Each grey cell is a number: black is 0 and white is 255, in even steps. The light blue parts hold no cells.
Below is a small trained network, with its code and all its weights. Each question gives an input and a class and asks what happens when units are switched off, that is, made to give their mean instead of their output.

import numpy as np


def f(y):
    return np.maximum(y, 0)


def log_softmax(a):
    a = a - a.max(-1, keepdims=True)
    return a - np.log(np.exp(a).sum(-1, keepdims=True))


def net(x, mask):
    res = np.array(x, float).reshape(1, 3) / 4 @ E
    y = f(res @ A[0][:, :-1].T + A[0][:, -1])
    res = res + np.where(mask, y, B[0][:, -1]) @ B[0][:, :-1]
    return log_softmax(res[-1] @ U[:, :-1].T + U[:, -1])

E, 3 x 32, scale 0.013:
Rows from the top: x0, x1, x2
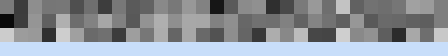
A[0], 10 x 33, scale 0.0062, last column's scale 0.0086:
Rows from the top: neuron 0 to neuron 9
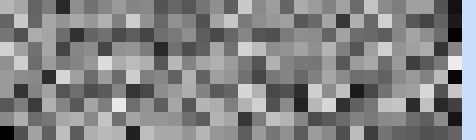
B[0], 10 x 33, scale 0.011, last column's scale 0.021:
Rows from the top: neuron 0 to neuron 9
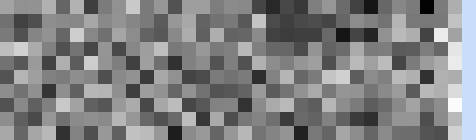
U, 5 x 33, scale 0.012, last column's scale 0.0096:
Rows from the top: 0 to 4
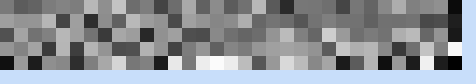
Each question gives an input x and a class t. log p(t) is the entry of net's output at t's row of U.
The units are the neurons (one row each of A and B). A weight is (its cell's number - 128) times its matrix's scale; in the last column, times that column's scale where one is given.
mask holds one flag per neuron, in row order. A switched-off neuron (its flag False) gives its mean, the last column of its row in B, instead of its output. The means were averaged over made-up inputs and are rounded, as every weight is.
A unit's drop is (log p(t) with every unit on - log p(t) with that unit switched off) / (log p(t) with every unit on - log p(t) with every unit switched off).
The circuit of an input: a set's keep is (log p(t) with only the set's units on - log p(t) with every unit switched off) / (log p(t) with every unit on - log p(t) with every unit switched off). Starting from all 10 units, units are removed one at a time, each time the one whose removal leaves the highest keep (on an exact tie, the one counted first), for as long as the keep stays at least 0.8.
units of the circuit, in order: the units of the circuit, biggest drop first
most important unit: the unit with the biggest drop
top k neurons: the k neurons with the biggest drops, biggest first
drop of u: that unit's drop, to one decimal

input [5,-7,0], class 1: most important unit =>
neuron 3
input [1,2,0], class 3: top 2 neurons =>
[neuron 0; neuron 7]
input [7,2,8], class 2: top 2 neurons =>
[neuron 5; neuron 4]
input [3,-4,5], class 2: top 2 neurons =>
[neuron 4; neuron 9]
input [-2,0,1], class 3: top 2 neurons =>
[neuron 7; neuron 2]
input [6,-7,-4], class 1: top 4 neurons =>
[neuron 3; neuron 0; neuron 4; neuron 1]
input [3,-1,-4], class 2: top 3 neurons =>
[neuron 4; neuron 7; neuron 1]
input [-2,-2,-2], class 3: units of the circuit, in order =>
[neuron 8; neuron 2]
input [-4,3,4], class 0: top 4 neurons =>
[neuron 7; neuron 8; neuron 3; neuron 6]
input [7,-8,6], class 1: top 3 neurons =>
[neuron 4; neuron 0; neuron 1]
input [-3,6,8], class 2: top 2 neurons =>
[neuron 5; neuron 3]
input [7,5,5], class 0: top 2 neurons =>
[neuron 2; neuron 7]
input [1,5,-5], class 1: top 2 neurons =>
[neuron 9; neuron 5]
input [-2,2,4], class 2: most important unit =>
neuron 6
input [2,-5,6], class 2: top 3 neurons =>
[neuron 9; neuron 3; neuron 4]
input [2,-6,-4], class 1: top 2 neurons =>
[neuron 3; neuron 0]
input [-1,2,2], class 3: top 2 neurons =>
[neuron 7; neuron 0]
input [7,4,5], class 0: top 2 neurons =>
[neuron 2; neuron 7]
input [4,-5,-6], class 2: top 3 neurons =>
[neuron 7; neuron 9; neuron 4]
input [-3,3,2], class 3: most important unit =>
neuron 0
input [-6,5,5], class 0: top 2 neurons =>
[neuron 8; neuron 7]
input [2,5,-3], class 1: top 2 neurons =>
[neuron 9; neuron 4]
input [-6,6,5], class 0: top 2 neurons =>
[neuron 8; neuron 3]
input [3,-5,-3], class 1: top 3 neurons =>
[neuron 4; neuron 3; neuron 0]
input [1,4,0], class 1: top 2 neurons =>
[neuron 4; neuron 9]
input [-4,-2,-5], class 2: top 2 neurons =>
[neuron 7; neuron 6]
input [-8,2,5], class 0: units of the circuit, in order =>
[neuron 8]
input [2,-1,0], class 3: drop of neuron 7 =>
0.3
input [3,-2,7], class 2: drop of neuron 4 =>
0.1
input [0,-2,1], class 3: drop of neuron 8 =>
0.1
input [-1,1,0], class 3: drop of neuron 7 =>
0.2
